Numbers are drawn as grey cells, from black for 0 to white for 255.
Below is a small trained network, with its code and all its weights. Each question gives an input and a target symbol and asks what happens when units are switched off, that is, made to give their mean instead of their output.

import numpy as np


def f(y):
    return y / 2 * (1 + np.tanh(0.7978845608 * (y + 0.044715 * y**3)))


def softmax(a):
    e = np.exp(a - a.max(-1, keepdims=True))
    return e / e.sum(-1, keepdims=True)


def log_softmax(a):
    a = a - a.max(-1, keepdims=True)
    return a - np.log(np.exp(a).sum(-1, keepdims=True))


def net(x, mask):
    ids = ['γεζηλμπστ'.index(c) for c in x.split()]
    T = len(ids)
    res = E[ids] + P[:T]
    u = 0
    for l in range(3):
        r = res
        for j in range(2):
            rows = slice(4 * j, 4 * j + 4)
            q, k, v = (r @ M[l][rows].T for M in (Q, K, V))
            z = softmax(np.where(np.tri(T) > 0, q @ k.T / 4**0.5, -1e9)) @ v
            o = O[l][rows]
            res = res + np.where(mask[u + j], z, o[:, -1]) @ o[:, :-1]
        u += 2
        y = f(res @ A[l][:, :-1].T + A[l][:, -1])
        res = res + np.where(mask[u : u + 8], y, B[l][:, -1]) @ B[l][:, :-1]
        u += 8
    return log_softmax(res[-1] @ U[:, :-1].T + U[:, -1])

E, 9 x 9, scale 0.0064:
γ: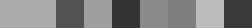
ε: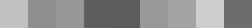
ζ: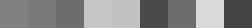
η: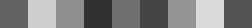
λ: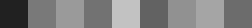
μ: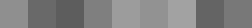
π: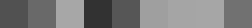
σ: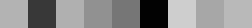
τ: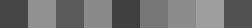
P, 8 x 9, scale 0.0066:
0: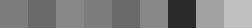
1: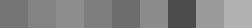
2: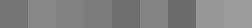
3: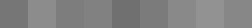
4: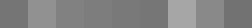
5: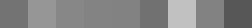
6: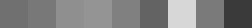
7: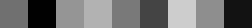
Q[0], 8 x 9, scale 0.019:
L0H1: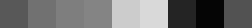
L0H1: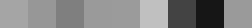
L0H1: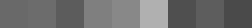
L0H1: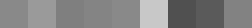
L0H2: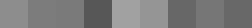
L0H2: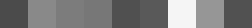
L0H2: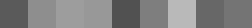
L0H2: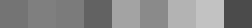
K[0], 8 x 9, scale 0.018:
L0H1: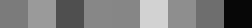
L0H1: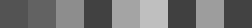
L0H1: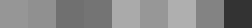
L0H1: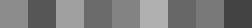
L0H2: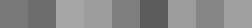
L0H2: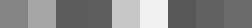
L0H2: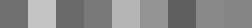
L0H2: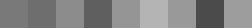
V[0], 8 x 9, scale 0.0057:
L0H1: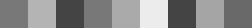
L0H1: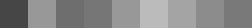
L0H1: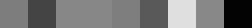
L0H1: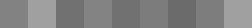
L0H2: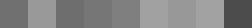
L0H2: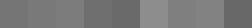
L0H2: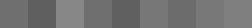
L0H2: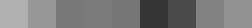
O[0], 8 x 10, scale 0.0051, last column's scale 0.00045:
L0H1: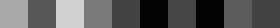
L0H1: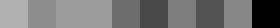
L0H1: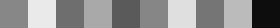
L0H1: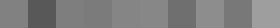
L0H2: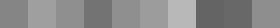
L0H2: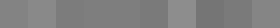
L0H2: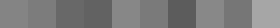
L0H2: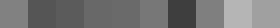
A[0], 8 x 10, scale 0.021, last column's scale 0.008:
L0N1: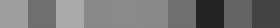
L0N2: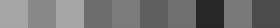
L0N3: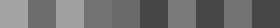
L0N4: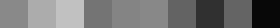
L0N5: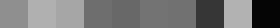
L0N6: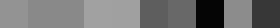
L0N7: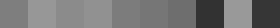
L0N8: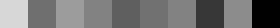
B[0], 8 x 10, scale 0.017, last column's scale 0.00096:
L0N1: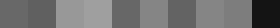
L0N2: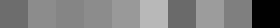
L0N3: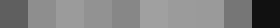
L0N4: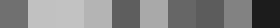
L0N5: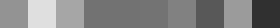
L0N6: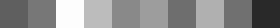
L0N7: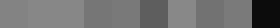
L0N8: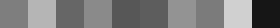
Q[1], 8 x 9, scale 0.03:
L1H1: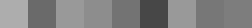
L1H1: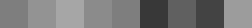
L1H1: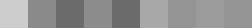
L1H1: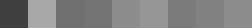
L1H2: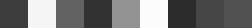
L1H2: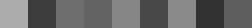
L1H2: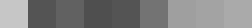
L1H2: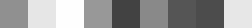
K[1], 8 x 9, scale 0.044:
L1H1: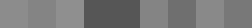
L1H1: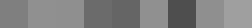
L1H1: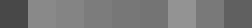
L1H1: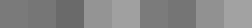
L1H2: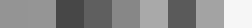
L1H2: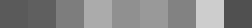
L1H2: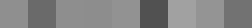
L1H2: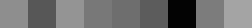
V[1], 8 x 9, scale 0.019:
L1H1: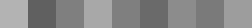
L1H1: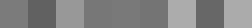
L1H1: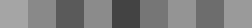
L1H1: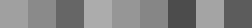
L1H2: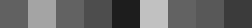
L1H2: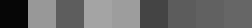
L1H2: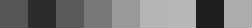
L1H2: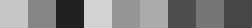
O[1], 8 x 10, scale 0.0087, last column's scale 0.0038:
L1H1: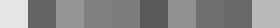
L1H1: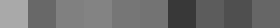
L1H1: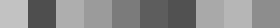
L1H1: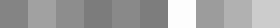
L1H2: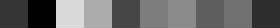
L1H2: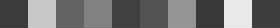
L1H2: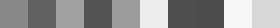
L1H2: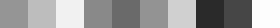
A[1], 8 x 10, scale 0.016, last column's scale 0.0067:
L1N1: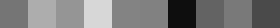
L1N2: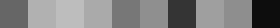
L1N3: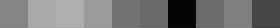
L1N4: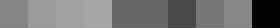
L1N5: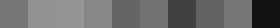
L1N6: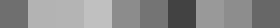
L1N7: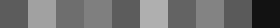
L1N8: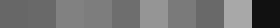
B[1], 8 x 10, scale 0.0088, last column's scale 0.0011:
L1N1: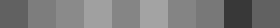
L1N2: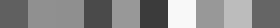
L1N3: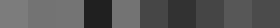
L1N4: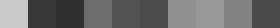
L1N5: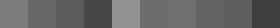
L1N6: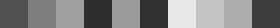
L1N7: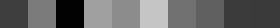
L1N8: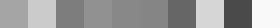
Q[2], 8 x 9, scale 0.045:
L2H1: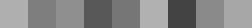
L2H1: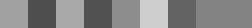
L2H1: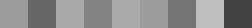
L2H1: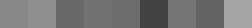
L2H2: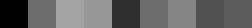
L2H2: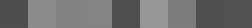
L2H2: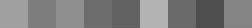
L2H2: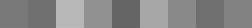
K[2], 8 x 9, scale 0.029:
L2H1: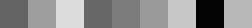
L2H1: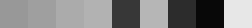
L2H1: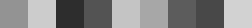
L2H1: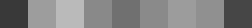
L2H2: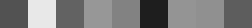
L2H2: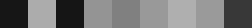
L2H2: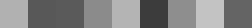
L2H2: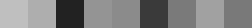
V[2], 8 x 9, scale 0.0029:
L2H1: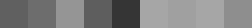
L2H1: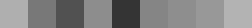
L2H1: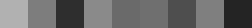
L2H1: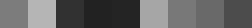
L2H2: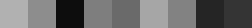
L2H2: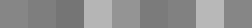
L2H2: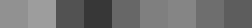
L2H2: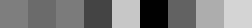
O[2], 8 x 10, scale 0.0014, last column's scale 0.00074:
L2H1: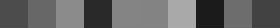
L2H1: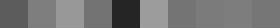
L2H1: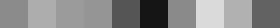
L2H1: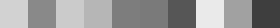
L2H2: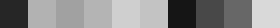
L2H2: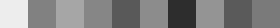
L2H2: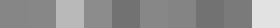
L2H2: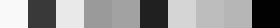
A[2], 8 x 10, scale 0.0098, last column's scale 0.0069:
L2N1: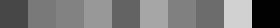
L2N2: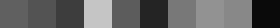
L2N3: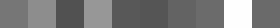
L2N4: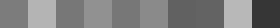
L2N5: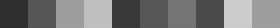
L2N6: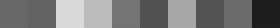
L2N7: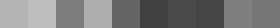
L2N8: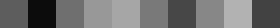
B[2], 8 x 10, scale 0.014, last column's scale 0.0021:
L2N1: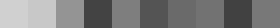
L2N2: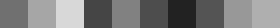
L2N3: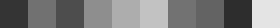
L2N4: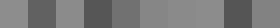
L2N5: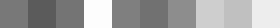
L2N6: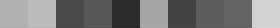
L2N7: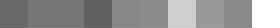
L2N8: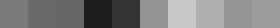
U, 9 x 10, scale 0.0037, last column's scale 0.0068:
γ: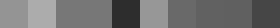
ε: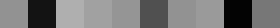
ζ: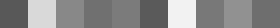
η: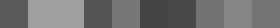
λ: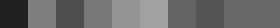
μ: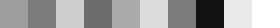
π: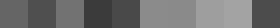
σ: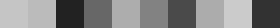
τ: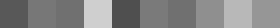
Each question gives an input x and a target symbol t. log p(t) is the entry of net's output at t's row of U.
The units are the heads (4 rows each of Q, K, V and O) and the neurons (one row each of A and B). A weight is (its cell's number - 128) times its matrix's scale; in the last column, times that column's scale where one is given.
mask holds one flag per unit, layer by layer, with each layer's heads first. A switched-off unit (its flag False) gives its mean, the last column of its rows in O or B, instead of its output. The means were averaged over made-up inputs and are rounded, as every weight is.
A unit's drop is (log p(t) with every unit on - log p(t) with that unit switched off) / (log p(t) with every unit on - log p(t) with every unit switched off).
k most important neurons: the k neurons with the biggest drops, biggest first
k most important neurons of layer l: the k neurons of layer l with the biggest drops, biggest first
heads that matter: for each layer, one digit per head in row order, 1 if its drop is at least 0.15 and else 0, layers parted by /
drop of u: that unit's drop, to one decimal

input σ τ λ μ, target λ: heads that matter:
10 / 01 / 00
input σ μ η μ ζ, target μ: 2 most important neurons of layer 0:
[L0N6; L0N1]
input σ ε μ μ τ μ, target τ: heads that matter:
10 / 01 / 00
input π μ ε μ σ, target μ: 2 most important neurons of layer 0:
[L0N8; L0N4]
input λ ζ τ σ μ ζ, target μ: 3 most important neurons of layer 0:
[L0N6; L0N4; L0N1]
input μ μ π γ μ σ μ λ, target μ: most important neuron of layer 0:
[L0N2]
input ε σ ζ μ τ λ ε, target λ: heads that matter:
10 / 10 / 00
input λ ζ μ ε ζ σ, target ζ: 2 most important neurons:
[L0N4; L0N8]
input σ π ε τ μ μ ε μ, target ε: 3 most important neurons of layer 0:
[L0N3; L0N6; L0N2]
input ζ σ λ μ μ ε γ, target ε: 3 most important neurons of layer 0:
[L0N2; L0N4; L0N5]
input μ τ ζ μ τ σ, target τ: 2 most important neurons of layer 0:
[L0N4; L0N8]
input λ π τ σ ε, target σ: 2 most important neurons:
[L0N8; L0N4]
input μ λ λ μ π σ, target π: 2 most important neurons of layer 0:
[L0N8; L0N4]
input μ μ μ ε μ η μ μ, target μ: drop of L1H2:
0.8
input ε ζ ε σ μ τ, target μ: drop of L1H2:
0.7
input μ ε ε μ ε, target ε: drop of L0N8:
0.0
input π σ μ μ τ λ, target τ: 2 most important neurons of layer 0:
[L0N4; L0N5]
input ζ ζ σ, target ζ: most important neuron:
[L2N7]
